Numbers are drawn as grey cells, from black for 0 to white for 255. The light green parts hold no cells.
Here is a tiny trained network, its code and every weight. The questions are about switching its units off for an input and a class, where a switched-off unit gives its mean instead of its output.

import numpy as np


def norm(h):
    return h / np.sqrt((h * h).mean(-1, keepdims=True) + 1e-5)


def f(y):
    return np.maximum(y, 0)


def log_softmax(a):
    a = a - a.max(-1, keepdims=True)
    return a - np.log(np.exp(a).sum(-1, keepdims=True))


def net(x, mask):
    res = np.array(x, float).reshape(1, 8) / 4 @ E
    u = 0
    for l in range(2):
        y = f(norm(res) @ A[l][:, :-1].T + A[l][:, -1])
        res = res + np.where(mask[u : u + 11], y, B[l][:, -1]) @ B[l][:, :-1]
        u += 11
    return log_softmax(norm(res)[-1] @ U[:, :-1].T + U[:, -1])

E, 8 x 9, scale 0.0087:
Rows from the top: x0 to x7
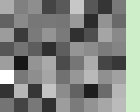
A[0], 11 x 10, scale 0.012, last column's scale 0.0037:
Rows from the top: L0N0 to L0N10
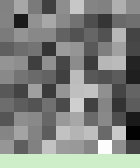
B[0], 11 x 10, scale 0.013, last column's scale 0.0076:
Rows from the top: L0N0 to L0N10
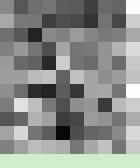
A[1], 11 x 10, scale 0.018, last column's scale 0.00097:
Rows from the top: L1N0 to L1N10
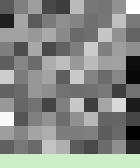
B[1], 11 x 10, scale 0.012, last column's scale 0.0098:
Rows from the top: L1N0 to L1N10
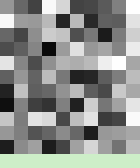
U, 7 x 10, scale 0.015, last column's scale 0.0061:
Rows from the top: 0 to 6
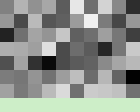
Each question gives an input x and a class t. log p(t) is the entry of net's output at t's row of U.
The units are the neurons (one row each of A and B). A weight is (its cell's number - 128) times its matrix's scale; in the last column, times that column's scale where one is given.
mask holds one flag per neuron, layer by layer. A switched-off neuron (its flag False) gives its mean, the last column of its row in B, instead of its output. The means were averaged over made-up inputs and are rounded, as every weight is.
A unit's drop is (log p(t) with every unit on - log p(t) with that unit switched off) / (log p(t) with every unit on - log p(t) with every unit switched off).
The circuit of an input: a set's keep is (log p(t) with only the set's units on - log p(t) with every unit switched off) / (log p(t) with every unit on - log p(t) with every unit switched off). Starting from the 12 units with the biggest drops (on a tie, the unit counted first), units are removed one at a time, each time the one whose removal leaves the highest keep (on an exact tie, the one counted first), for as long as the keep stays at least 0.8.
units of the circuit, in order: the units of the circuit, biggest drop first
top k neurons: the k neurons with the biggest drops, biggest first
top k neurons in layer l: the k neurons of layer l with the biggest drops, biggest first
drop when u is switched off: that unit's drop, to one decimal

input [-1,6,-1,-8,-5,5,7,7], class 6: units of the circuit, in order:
(L0N10)
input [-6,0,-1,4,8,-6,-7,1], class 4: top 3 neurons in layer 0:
(L0N6 L0N5 L0N1)
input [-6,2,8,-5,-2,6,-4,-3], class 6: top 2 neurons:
(L0N10 L1N4)
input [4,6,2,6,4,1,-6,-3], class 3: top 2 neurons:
(L0N7 L0N5)
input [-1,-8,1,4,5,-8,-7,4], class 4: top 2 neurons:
(L0N6 L0N5)
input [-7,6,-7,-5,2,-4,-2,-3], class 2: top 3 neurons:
(L0N8 L1N8 L0N9)
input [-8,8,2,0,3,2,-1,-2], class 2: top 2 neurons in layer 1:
(L1N2 L1N8)
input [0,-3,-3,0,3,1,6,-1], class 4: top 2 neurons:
(L1N8 L1N10)
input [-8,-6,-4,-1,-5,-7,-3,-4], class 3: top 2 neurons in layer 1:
(L1N1 L1N3)
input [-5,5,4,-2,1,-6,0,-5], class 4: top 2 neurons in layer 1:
(L1N8 L1N10)
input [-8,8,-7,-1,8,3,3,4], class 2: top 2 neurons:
(L0N10 L0N1)
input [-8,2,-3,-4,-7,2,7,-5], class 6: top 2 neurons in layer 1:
(L1N4 L1N2)
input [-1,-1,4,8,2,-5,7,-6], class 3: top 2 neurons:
(L1N1 L0N7)
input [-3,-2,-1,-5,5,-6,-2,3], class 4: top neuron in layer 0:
(L0N1)
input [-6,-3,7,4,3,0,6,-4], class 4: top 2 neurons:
(L1N8 L1N10)
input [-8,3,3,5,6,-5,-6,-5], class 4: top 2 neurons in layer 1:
(L1N6 L1N8)
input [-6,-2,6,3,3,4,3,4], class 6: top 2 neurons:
(L0N10 L0N0)
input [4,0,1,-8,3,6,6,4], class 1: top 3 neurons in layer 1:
(L1N0 L1N1 L1N10)
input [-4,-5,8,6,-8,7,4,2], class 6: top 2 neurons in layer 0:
(L0N10 L0N1)
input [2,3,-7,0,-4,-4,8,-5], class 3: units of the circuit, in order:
(L1N1)
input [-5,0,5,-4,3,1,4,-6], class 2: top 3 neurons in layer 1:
(L1N2 L1N10 L1N1)
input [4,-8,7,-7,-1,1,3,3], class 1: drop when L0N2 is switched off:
0.3
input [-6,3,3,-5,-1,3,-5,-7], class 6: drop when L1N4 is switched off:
0.2
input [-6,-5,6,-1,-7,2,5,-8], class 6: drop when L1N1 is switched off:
0.0
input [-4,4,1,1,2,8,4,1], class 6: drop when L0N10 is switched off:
0.1
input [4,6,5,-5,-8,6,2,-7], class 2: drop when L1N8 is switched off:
-0.1
